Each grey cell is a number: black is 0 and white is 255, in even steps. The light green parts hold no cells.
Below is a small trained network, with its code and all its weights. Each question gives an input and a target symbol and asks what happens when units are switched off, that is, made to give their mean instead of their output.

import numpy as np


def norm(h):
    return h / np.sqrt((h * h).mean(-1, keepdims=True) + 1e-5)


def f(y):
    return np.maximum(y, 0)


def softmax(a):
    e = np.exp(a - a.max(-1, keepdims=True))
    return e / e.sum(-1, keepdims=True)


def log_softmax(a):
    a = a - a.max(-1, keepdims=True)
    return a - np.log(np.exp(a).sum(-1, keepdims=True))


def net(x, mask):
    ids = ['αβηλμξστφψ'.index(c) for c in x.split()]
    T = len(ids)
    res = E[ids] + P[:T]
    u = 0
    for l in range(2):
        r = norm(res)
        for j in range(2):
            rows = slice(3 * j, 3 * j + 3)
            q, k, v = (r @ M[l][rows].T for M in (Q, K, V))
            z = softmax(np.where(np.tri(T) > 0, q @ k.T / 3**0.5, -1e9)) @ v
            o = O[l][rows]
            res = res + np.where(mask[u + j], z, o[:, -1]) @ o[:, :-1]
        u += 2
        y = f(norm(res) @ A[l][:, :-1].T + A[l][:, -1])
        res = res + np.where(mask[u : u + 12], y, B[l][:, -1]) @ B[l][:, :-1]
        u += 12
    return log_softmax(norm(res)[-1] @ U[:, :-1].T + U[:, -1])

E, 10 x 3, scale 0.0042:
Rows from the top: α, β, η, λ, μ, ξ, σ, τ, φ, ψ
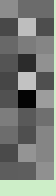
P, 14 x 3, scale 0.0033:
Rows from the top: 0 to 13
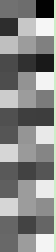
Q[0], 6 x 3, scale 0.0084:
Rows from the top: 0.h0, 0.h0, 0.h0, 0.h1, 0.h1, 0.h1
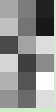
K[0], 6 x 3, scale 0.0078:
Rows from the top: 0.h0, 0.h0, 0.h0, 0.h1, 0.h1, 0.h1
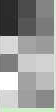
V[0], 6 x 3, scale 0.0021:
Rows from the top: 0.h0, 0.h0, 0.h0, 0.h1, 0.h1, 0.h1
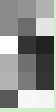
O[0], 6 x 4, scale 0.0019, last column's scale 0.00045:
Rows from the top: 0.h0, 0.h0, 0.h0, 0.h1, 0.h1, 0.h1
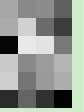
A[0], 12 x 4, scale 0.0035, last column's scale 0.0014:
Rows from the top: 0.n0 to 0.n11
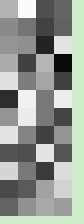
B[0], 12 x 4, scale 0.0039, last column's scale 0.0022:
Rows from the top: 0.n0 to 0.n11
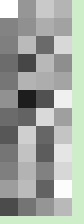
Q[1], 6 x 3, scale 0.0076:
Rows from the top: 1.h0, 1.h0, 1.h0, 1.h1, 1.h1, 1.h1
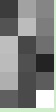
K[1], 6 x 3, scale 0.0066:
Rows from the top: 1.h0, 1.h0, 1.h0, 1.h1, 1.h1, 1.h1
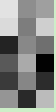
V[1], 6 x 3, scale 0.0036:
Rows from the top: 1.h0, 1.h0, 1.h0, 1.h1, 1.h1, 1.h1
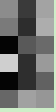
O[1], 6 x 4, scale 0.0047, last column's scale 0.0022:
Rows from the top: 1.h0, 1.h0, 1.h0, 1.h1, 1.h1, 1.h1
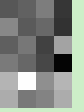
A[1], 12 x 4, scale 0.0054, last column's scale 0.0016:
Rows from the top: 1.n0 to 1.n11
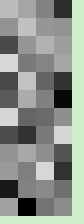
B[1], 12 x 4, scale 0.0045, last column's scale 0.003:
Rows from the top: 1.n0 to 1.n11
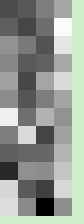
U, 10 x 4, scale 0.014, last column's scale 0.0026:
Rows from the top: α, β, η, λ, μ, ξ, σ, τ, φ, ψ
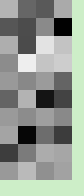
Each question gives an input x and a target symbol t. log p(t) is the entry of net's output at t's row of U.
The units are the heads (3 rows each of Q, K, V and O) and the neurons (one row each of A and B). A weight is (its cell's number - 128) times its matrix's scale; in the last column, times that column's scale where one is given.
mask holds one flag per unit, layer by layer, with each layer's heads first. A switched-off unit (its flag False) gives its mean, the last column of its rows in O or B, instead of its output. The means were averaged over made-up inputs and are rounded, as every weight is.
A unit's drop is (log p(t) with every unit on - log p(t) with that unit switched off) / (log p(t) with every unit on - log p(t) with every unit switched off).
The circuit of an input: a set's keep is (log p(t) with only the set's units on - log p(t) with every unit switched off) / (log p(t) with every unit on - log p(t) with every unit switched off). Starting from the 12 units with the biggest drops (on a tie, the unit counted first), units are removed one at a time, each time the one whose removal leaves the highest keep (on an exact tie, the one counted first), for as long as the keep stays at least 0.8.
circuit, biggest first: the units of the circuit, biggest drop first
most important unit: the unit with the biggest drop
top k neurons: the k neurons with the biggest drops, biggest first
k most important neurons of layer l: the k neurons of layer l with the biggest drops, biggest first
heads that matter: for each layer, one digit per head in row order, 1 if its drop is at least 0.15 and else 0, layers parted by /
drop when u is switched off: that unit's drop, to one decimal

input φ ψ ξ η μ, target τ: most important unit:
0.n5
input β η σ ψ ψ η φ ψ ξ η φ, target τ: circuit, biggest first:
[0.n5, 1.n10, 1.h1]
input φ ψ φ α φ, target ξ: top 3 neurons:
[0.n6, 0.n0, 0.n8]
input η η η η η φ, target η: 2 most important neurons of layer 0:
[0.n0, 0.n6]
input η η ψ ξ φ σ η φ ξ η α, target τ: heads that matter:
10 / 11
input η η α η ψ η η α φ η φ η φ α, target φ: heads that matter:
00 / 10
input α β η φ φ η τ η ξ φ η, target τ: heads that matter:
00 / 01
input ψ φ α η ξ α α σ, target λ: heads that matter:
10 / 11
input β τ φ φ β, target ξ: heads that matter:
00 / 11
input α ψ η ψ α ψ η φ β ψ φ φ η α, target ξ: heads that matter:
01 / 01
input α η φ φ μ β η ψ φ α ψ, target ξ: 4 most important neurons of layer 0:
[0.n0, 0.n6, 0.n8, 0.n10]
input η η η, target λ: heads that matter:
10 / 00
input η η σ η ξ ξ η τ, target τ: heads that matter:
00 / 11
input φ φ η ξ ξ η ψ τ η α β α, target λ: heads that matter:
00 / 00
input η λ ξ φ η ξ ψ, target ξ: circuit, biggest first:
[1.n7]
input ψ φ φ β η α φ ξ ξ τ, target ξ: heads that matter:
00 / 10
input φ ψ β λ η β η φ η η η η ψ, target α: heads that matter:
00 / 01
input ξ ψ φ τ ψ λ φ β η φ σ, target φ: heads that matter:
11 / 10
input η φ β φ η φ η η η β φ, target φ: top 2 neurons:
[0.n7, 0.n2]
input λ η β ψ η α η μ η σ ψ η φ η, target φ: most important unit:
1.n9
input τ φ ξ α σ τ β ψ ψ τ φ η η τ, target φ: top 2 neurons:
[1.n9, 1.n4]
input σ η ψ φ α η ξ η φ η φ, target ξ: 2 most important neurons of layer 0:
[0.n5, 0.n6]
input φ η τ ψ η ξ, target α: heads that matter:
00 / 10
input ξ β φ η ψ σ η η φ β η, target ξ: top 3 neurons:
[0.n6, 0.n0, 1.n7]
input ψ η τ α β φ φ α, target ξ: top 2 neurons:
[0.n0, 0.n6]
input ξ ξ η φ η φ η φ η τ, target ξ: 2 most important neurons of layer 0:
[0.n7, 0.n9]
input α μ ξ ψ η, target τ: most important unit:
1.h0
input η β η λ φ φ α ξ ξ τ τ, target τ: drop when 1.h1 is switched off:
0.9
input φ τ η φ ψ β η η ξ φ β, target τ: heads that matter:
00 / 01
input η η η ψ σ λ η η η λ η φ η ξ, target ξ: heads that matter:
00 / 01
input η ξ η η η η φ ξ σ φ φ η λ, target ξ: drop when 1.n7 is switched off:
0.2
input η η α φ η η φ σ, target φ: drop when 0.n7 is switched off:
-0.1
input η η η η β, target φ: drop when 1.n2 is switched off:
0.1
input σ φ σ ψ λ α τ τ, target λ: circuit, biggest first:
[0.n8]
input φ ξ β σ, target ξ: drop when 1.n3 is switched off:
0.0
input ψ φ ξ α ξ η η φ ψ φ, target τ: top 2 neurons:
[1.n4, 0.n10]
